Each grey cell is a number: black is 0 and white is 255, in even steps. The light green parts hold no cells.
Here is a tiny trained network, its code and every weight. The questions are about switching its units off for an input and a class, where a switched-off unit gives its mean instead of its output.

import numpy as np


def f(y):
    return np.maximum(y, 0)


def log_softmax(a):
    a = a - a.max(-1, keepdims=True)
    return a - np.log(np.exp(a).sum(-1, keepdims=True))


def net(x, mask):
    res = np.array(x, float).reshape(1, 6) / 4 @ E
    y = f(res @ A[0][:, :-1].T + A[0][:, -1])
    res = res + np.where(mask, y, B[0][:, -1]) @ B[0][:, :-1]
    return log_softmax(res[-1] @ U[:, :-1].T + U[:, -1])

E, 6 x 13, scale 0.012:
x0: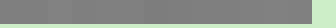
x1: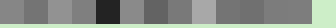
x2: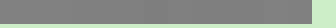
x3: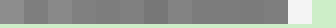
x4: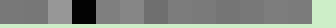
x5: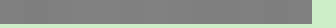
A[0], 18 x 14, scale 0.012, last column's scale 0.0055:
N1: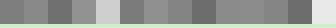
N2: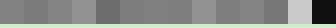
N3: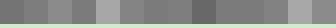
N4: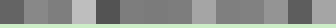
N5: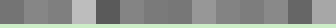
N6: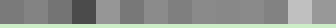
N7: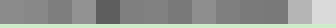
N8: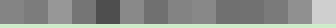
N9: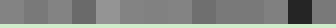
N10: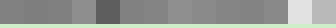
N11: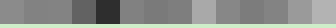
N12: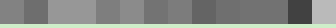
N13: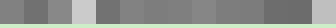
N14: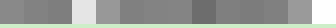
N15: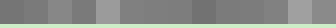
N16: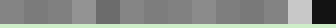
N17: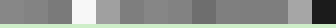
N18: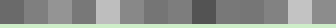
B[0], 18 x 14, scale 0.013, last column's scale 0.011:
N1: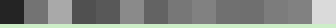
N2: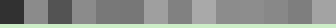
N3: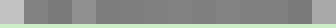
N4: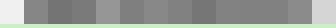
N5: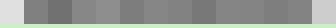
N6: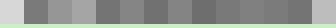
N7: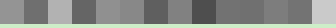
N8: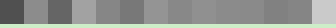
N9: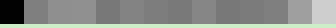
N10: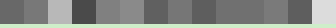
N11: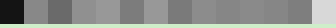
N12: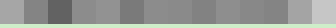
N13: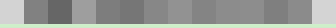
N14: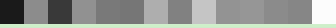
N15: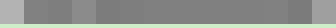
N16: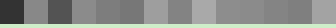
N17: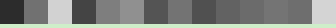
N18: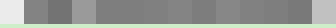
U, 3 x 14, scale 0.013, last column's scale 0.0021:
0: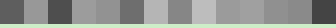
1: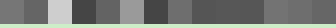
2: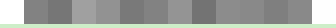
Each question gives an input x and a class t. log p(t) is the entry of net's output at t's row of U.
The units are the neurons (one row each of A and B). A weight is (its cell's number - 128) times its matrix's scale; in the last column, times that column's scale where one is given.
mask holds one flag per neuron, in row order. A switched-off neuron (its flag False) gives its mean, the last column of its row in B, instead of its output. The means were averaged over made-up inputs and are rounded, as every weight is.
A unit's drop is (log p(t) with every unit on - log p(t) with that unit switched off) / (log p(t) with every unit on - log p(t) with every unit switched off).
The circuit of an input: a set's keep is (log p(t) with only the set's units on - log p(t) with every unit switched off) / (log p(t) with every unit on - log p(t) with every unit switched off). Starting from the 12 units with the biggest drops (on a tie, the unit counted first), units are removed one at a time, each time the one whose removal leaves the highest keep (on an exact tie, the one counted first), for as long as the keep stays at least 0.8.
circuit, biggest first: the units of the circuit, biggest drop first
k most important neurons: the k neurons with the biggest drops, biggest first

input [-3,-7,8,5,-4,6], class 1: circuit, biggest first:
(N17)
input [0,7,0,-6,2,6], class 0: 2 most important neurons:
(N11 N9)
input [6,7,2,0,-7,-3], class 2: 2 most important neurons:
(N4 N5)
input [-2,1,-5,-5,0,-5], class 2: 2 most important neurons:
(N14 N11)
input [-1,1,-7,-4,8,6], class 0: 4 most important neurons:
(N17 N10 N7 N1)
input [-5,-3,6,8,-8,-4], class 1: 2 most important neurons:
(N17 N10)
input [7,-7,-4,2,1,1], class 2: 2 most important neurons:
(N18 N17)
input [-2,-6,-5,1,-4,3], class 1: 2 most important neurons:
(N17 N1)
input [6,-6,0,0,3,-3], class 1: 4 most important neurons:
(N1 N13 N4 N5)
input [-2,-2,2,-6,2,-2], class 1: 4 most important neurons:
(N14 N11 N8 N1)
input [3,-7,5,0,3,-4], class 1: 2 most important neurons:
(N1 N13)
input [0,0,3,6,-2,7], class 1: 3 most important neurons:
(N10 N7 N17)
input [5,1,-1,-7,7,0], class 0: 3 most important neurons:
(N17 N10 N7)
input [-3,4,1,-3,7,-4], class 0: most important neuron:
(N17)
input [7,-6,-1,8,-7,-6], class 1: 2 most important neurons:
(N17 N10)
